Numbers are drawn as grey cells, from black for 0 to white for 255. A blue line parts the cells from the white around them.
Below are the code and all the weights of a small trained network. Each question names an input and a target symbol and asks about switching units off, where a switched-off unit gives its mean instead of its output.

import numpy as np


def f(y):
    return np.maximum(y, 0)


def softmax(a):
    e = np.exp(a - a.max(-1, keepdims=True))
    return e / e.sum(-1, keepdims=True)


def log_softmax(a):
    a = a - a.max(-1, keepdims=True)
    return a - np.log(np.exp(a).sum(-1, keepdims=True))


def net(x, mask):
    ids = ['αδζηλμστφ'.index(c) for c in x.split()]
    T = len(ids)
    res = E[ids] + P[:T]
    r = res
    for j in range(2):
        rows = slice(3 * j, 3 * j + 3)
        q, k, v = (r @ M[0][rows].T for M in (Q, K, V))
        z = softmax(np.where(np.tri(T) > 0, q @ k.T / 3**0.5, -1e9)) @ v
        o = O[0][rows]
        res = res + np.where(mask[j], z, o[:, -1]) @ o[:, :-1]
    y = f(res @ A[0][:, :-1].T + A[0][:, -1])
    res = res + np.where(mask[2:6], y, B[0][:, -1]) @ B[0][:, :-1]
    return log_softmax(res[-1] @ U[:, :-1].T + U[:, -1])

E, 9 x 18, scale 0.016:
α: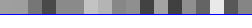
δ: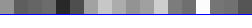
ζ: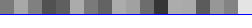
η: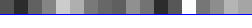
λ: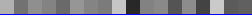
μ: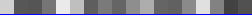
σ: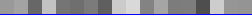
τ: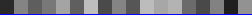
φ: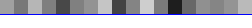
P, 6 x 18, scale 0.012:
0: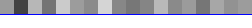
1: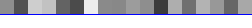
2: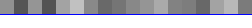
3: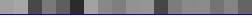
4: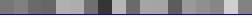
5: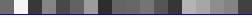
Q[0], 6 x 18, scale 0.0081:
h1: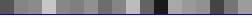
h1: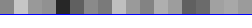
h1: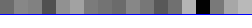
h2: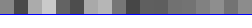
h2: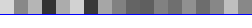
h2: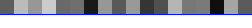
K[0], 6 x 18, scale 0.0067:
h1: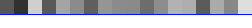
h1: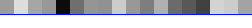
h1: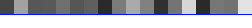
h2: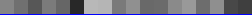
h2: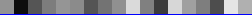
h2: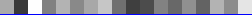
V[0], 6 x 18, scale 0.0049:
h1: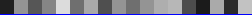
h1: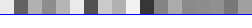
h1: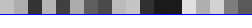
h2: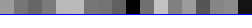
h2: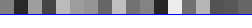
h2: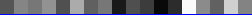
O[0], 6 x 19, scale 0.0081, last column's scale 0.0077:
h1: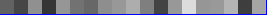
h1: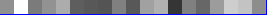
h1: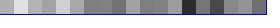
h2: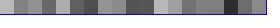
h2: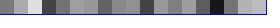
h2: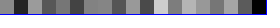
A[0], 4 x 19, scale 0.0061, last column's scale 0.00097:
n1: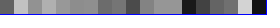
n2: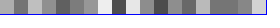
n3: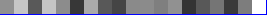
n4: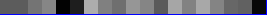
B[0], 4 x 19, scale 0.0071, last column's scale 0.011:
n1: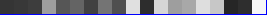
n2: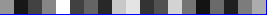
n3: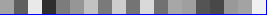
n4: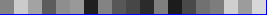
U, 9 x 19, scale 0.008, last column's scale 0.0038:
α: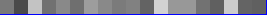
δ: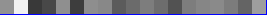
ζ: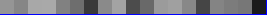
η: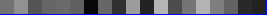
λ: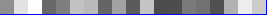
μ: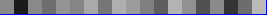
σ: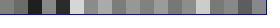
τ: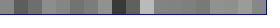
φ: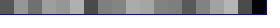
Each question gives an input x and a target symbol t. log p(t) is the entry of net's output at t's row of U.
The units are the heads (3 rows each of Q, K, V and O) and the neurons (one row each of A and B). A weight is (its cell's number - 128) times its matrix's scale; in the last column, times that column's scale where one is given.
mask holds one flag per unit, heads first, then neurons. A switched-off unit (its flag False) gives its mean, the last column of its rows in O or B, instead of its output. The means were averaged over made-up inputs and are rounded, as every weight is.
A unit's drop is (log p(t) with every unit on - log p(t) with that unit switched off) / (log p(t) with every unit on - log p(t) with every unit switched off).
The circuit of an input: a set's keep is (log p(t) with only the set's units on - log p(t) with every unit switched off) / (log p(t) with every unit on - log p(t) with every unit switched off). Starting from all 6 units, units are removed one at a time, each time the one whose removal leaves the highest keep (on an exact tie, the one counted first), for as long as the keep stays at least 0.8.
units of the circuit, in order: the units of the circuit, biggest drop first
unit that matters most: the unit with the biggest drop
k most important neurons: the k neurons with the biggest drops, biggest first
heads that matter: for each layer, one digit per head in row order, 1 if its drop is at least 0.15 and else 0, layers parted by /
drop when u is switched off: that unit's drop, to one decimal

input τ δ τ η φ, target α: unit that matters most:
h2
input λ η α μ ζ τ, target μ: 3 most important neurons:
(n3; n4; n1)
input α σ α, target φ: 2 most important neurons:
(n3; n1)
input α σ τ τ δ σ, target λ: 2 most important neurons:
(n3; n2)
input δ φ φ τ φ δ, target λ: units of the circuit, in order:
(h1; n1; n3)
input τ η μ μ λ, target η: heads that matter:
10
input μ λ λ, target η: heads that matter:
11
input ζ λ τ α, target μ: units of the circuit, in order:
(h1; n4; n2)
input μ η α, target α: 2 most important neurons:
(n3; n4)
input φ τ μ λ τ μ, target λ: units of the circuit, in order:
(n3; h1)
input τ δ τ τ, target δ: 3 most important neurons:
(n4; n1; n3)
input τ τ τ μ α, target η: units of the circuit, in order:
(h1; n1)
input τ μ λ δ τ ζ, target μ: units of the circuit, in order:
(h1; n1; n3; n4)
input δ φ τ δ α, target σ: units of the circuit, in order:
(h1; n1; h2)
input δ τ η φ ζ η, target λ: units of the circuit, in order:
(n1)
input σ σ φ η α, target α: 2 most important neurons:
(n1; n4)
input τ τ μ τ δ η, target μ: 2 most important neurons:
(n4; n1)
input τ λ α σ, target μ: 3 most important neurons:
(n1; n3; n4)
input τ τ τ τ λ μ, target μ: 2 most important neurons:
(n3; n1)
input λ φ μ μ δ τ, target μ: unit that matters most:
n3
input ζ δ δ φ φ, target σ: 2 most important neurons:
(n1; n4)
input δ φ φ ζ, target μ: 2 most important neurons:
(n2; n4)
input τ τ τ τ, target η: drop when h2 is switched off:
-0.1
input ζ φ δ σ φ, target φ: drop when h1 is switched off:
0.4
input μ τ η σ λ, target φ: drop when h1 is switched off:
0.3
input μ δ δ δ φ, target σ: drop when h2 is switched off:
0.1
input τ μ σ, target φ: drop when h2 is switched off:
0.2
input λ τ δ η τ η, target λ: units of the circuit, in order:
(h1)
